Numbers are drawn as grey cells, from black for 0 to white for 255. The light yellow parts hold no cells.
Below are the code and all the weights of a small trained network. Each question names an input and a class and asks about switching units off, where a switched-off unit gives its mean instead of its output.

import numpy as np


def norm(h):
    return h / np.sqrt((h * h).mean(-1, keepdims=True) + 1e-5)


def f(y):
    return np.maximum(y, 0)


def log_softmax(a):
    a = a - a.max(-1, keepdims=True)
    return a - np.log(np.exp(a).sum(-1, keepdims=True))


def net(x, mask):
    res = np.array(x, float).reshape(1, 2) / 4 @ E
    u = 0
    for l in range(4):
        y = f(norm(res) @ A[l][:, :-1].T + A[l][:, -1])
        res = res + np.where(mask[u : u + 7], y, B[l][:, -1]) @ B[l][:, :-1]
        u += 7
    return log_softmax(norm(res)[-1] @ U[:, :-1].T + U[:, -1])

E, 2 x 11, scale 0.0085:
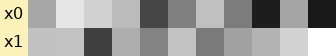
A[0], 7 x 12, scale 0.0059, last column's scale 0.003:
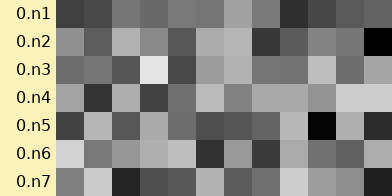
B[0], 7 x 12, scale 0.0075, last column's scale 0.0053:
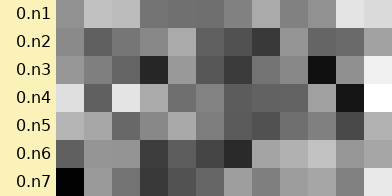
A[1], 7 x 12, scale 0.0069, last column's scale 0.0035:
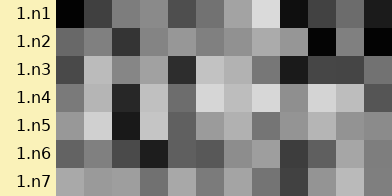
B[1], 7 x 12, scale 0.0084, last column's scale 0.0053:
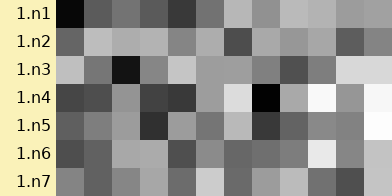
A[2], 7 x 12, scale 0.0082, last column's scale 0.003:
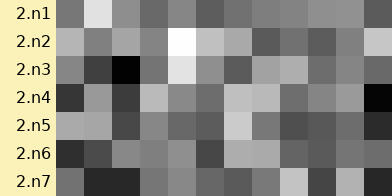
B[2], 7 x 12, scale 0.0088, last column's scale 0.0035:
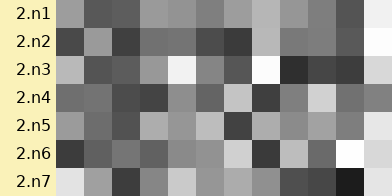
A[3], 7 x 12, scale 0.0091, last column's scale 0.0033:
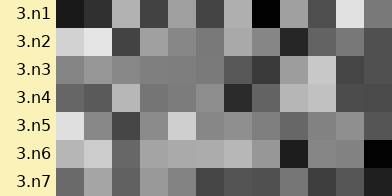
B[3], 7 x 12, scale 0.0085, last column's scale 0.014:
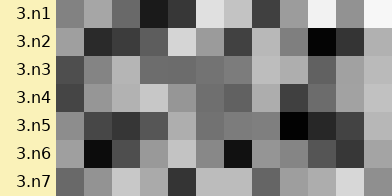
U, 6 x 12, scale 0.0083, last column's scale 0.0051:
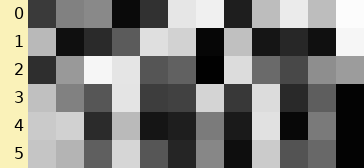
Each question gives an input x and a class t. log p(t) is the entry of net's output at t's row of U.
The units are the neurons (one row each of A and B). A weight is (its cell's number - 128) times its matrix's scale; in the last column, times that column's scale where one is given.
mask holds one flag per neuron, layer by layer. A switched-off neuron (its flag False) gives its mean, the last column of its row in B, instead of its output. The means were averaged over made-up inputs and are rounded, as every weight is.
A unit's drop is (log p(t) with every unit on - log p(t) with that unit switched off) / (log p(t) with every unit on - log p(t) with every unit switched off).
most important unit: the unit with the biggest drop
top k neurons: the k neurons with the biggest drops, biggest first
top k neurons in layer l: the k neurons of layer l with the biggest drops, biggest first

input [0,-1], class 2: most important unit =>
3.n1
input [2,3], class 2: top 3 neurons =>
[0.n3; 1.n6; 1.n4]
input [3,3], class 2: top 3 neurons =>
[0.n3; 1.n6; 0.n4]
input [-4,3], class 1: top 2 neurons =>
[0.n4; 1.n4]
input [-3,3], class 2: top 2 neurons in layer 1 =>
[1.n3; 1.n4]
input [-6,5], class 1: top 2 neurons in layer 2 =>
[2.n7; 2.n3]
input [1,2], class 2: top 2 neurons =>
[0.n3; 1.n6]
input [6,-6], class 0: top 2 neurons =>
[0.n4; 1.n1]
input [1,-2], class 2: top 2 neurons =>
[0.n1; 3.n1]
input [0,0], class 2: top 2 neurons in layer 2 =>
[2.n6; 2.n7]
